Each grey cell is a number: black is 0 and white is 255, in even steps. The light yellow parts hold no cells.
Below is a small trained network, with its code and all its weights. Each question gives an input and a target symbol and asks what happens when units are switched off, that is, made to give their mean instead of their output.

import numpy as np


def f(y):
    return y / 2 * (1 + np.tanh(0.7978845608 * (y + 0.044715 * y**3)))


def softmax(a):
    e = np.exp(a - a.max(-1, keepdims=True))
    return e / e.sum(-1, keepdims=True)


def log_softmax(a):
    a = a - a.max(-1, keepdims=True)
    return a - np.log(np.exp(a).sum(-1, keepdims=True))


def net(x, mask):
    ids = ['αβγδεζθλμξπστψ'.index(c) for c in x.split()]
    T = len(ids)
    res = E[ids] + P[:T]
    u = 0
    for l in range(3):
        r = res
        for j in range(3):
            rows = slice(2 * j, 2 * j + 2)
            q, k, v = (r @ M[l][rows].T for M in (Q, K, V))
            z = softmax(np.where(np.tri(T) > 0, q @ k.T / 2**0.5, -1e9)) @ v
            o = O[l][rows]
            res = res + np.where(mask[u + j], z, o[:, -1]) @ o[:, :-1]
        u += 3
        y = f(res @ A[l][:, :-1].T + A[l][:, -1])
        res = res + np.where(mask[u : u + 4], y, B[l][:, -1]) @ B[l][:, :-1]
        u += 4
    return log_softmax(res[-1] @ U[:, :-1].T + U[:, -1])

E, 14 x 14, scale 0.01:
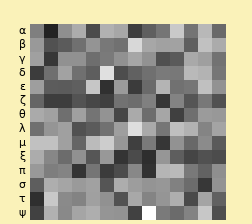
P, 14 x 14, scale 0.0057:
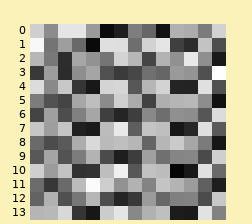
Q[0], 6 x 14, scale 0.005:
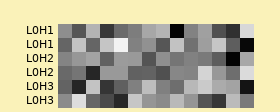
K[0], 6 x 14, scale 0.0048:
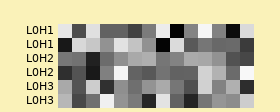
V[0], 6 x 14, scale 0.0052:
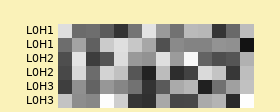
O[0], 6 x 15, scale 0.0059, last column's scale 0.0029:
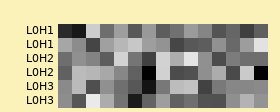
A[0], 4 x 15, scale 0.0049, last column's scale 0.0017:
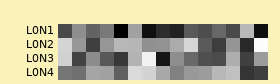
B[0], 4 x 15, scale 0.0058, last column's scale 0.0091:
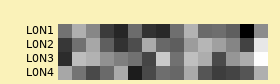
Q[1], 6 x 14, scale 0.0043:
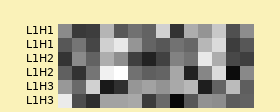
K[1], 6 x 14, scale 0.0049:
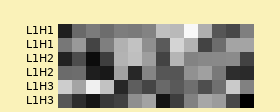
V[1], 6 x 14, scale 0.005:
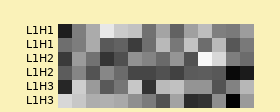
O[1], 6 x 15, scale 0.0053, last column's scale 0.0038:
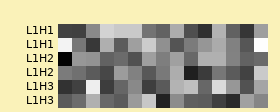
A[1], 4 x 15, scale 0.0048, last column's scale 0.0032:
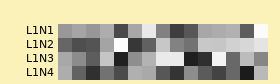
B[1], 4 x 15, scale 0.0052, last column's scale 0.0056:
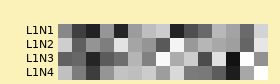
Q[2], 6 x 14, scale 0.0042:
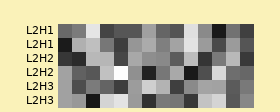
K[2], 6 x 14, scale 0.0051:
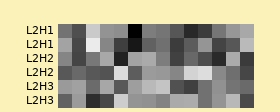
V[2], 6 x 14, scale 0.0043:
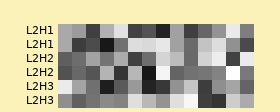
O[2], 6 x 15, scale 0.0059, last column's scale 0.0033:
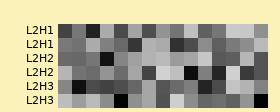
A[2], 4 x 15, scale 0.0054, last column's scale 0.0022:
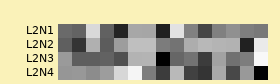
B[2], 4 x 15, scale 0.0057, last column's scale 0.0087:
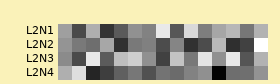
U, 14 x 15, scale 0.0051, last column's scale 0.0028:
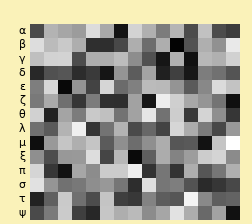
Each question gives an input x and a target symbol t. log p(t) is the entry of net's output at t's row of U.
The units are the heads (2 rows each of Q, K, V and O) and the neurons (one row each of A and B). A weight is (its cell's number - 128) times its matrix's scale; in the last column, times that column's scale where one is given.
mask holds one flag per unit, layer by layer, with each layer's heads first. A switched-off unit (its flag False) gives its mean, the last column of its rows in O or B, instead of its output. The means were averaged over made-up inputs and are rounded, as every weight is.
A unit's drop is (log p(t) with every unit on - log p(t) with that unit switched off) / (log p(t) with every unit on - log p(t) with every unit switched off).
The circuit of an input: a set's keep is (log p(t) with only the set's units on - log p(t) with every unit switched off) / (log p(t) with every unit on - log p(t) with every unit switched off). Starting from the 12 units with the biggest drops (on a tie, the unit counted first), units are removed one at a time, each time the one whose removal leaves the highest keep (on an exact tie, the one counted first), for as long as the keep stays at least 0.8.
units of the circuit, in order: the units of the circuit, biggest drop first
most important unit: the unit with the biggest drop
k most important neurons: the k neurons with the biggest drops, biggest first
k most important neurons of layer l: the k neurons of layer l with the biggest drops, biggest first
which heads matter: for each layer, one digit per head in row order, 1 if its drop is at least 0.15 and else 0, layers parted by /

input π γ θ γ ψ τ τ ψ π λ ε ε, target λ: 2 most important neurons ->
L0N2, L2N2
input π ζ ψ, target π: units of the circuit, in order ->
L0H1, L1N1
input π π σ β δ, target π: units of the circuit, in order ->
L1H1, L0H2, L1N1
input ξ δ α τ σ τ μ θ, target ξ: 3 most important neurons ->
L0N1, L0N3, L2N3
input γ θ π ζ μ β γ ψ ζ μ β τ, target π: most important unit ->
L0N3
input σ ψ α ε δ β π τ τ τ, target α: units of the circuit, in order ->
L1H3, L2H2
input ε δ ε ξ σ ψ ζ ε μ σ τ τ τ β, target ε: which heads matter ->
011 / 001 / 100
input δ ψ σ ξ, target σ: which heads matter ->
000 / 000 / 000
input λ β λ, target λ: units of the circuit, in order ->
L0H1, L2H1, L2N2
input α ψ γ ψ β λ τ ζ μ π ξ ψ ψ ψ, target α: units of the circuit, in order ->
L0N3, L0H2, L2H3, L1H3
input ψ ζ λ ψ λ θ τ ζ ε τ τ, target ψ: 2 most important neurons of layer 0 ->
L0N2, L0N3
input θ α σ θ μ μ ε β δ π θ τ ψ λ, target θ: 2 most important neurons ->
L0N2, L2N3
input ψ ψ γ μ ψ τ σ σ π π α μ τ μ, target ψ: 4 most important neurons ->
L0N2, L2N1, L0N3, L1N3
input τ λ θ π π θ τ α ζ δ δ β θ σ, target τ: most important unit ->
L0H2
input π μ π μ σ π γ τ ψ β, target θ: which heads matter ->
010 / 001 / 010
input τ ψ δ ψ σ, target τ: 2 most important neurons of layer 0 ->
L0N2, L0N4
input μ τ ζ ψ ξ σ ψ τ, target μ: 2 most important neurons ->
L0N3, L0N2
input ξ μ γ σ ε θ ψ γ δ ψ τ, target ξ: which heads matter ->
011 / 011 / 011
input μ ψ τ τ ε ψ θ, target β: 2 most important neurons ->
L0N1, L1N4
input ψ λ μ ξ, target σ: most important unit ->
L0N1
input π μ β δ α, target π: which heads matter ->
011 / 100 / 001
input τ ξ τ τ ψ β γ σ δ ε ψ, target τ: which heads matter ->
010 / 001 / 000
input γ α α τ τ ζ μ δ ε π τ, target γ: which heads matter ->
011 / 001 / 000
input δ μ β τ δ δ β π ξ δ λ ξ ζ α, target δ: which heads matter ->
110 / 000 / 001
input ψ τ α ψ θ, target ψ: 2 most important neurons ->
L0N2, L2N1
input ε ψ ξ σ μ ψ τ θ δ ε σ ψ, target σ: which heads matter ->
111 / 100 / 101
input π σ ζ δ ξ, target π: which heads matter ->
011 / 100 / 001
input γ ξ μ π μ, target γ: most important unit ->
L0N3
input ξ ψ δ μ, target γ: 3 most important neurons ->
L2N2, L0N2, L0N3
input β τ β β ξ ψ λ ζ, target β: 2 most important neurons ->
L0N3, L1N2
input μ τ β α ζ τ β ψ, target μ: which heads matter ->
010 / 001 / 001
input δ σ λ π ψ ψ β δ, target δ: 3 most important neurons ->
L0N3, L0N1, L0N4
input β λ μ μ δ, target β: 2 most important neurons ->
L0N3, L1N2
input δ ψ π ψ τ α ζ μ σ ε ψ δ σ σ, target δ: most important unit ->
L0H2
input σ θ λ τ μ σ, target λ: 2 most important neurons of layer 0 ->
L0N3, L0N4
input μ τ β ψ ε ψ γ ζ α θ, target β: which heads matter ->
001 / 001 / 101
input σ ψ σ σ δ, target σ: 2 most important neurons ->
L2N4, L1N4
